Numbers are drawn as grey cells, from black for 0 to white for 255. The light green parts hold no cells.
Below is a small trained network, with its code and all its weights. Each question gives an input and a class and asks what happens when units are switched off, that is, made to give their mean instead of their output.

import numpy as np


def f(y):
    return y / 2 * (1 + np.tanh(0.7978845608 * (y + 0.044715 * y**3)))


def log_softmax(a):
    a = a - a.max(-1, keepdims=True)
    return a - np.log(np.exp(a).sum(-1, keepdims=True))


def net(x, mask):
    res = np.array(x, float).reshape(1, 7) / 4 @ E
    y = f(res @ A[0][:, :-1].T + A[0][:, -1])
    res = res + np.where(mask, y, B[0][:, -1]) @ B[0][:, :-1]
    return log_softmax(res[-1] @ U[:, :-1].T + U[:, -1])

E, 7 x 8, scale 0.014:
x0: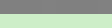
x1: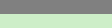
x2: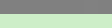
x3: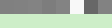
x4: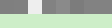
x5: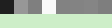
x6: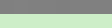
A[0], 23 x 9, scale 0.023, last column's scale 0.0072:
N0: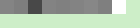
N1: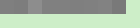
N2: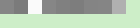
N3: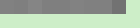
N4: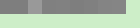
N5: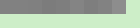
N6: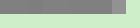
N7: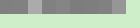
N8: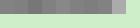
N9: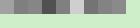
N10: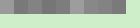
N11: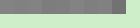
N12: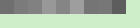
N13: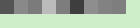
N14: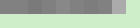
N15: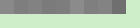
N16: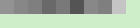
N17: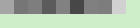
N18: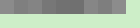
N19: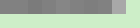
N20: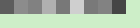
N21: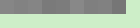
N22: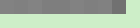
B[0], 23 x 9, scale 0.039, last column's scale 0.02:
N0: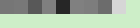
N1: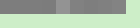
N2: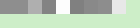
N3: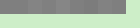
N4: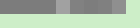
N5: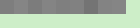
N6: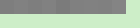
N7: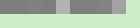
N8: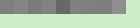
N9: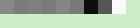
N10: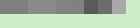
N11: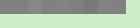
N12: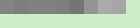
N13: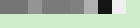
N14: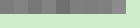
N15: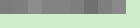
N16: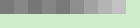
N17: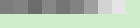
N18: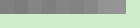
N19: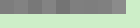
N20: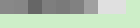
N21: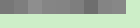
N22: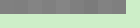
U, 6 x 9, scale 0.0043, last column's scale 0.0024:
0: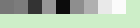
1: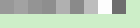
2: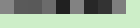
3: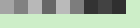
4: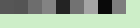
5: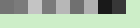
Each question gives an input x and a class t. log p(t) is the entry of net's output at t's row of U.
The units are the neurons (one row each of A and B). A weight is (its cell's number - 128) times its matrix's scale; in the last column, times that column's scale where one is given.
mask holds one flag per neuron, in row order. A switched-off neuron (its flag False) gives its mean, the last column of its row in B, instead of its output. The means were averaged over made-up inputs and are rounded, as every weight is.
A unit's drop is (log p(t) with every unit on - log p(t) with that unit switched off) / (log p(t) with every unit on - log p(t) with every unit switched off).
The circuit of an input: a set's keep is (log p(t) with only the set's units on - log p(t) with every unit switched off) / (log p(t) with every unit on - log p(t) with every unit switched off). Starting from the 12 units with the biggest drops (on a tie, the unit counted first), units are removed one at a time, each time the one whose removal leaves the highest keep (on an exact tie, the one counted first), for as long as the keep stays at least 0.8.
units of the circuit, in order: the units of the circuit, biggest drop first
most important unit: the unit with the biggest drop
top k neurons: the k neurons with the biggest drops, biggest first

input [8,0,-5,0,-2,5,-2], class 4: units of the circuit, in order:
N13, N2
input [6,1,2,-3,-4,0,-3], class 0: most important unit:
N9
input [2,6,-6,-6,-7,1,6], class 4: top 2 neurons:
N13, N20
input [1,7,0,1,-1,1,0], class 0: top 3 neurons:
N9, N13, N2
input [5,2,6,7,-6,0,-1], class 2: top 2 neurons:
N9, N17
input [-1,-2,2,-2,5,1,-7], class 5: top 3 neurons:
N20, N9, N17
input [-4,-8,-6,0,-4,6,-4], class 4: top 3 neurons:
N13, N17, N16
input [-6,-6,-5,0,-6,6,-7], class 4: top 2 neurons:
N13, N17
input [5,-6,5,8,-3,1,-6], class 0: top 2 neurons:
N20, N13
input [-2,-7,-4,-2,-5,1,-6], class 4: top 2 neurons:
N20, N9
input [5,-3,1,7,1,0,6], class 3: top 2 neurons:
N9, N17
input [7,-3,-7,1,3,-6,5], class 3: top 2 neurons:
N9, N20
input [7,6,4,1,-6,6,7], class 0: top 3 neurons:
N20, N9, N12
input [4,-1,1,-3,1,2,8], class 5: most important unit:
N0
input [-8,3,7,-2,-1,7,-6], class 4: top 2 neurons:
N13, N2
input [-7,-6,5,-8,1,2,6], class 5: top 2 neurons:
N13, N0
